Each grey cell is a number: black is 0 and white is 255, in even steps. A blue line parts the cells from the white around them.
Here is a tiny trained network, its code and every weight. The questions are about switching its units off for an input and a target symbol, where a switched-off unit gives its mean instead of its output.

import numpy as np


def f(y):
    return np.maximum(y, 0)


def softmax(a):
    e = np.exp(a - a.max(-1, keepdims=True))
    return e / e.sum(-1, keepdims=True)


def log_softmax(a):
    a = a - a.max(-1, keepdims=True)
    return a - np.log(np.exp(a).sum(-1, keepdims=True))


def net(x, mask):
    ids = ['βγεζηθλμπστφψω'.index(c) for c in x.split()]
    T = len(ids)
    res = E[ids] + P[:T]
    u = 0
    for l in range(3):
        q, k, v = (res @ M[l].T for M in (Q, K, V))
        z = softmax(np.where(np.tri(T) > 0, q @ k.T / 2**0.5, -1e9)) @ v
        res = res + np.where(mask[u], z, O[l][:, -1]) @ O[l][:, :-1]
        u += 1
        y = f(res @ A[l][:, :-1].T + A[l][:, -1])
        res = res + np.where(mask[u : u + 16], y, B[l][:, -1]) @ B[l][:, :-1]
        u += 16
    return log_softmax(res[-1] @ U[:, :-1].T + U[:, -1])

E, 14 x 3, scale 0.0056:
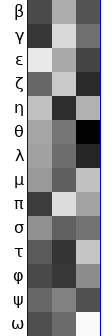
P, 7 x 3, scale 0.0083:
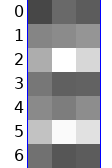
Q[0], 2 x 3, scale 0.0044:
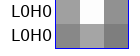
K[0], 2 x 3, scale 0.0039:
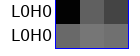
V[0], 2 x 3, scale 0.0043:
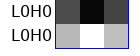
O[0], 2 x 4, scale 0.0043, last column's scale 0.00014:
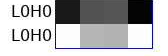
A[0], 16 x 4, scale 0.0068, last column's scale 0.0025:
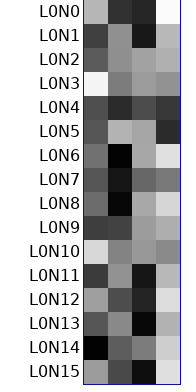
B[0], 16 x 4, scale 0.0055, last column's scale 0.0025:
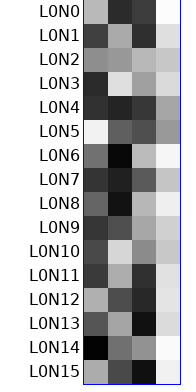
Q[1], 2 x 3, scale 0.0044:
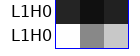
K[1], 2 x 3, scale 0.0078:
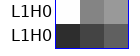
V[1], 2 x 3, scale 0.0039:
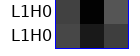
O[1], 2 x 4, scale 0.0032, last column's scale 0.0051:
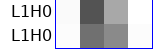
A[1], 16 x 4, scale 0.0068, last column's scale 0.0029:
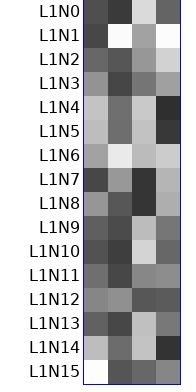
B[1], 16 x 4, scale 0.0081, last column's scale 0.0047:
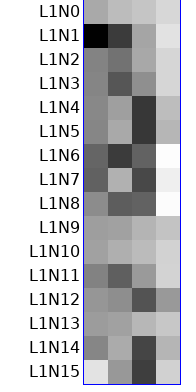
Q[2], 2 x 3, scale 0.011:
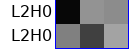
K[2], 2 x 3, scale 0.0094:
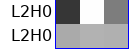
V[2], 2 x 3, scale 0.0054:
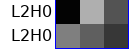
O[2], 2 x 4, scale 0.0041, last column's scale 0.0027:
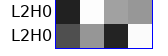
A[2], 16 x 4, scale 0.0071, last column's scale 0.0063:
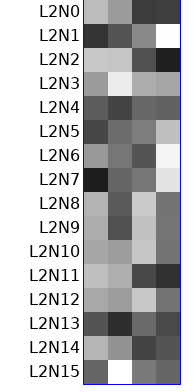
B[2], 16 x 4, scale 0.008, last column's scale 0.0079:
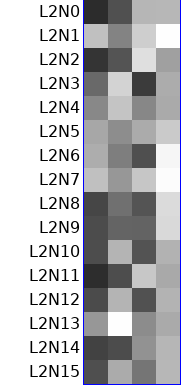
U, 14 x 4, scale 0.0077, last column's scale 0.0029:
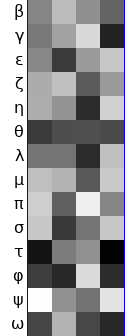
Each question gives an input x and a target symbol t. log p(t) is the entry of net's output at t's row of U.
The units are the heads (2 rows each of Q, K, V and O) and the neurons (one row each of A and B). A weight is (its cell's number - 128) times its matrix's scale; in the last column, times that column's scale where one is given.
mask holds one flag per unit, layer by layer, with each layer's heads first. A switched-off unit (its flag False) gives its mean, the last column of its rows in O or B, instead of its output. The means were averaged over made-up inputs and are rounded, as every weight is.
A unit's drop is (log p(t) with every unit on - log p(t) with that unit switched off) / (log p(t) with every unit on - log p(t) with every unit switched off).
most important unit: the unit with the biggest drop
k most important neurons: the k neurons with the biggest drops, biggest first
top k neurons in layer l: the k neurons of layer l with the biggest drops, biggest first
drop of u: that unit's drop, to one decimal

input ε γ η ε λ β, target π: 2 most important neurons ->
L1N1, L1N6
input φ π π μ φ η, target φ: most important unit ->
L0H0
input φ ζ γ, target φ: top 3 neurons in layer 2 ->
L2N2, L2N11, L2N0
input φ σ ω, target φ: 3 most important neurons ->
L2N2, L2N11, L2N0
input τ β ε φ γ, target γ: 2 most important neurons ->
L1N1, L2N7
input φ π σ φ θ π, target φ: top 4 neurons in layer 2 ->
L2N2, L2N11, L2N0, L2N14
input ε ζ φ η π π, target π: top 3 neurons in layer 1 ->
L1N1, L1N6, L1N7
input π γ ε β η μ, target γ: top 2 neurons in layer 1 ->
L1N1, L1N6
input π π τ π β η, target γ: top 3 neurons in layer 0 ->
L0N3, L0N10, L0N0
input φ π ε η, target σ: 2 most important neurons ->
L0N0, L0N14
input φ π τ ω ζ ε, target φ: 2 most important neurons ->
L2N2, L2N11
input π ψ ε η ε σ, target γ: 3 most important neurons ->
L1N1, L0N3, L0N0
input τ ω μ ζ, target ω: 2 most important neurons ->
L1N7, L2N15
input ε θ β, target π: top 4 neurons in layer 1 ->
L1N1, L1N6, L1N7, L1N15
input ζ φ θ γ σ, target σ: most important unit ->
L2H0
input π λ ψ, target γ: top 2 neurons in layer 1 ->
L1N1, L1N15
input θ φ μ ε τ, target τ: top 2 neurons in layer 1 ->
L1N0, L1N10
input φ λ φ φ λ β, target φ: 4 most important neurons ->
L2N2, L2N11, L2N0, L0N14
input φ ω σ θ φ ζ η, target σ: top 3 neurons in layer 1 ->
L1N1, L1N15, L1N8
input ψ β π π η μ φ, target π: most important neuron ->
L2N1
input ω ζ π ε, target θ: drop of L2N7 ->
0.2
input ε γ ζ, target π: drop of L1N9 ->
0.0
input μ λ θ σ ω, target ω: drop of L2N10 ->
0.3
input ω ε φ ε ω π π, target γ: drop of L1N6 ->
0.1
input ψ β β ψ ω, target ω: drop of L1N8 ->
0.1
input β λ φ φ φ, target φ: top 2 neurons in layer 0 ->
L0N6, L0N8
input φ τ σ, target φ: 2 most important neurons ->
L2N2, L2N11
